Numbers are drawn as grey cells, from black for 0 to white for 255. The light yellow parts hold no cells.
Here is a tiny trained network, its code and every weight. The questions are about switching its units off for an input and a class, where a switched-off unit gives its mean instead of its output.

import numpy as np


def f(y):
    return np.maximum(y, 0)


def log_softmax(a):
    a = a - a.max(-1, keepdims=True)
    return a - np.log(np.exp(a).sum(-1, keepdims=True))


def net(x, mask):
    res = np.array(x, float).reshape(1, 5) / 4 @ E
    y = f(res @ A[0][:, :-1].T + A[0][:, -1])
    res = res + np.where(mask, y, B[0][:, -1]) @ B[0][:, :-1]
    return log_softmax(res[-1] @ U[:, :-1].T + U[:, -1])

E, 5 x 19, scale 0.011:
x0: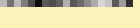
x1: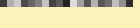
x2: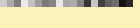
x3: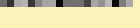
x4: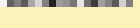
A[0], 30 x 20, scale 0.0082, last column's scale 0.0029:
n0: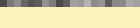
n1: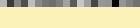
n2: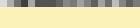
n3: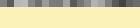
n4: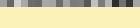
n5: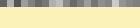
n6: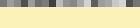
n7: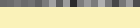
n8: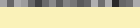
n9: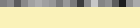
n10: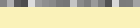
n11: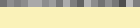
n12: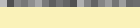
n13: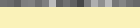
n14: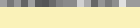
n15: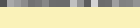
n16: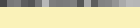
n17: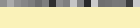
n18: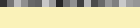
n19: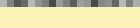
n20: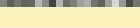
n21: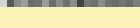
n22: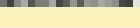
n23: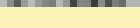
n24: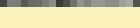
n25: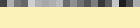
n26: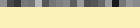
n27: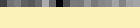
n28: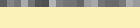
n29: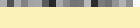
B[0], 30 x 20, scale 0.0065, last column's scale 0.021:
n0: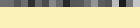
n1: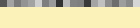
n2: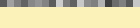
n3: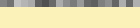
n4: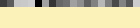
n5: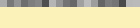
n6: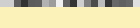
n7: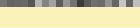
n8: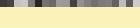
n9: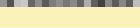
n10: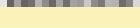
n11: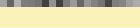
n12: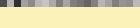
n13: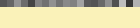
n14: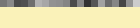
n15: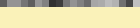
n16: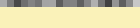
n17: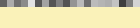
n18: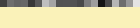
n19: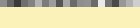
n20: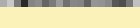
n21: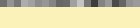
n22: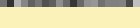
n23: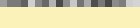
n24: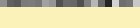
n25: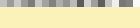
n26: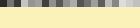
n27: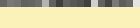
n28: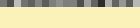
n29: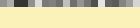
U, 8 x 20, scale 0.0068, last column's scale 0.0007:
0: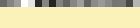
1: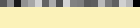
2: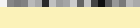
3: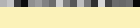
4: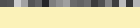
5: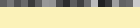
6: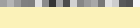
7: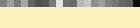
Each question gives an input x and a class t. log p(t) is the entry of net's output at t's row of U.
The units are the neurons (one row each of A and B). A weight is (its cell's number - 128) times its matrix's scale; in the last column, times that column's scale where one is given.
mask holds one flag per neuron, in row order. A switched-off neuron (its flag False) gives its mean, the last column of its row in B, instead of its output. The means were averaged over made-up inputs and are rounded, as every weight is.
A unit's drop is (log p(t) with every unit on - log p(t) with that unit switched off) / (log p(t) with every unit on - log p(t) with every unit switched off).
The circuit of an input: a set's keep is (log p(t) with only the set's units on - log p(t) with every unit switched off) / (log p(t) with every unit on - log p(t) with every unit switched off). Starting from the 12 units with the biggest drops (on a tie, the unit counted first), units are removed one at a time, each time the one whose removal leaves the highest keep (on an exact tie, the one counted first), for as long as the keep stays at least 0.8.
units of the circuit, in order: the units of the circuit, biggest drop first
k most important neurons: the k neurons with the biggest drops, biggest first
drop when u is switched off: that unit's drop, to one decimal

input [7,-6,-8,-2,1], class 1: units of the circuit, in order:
n1
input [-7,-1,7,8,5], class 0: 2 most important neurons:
n4, n29
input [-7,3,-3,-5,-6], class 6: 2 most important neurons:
n25, n10
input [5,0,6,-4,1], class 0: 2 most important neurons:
n17, n4
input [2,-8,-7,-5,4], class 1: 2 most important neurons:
n1, n26
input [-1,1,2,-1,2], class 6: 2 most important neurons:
n6, n14
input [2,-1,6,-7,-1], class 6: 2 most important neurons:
n25, n17
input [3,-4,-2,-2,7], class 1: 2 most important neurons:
n1, n26
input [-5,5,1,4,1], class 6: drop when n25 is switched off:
0.1
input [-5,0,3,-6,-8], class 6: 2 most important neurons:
n25, n15
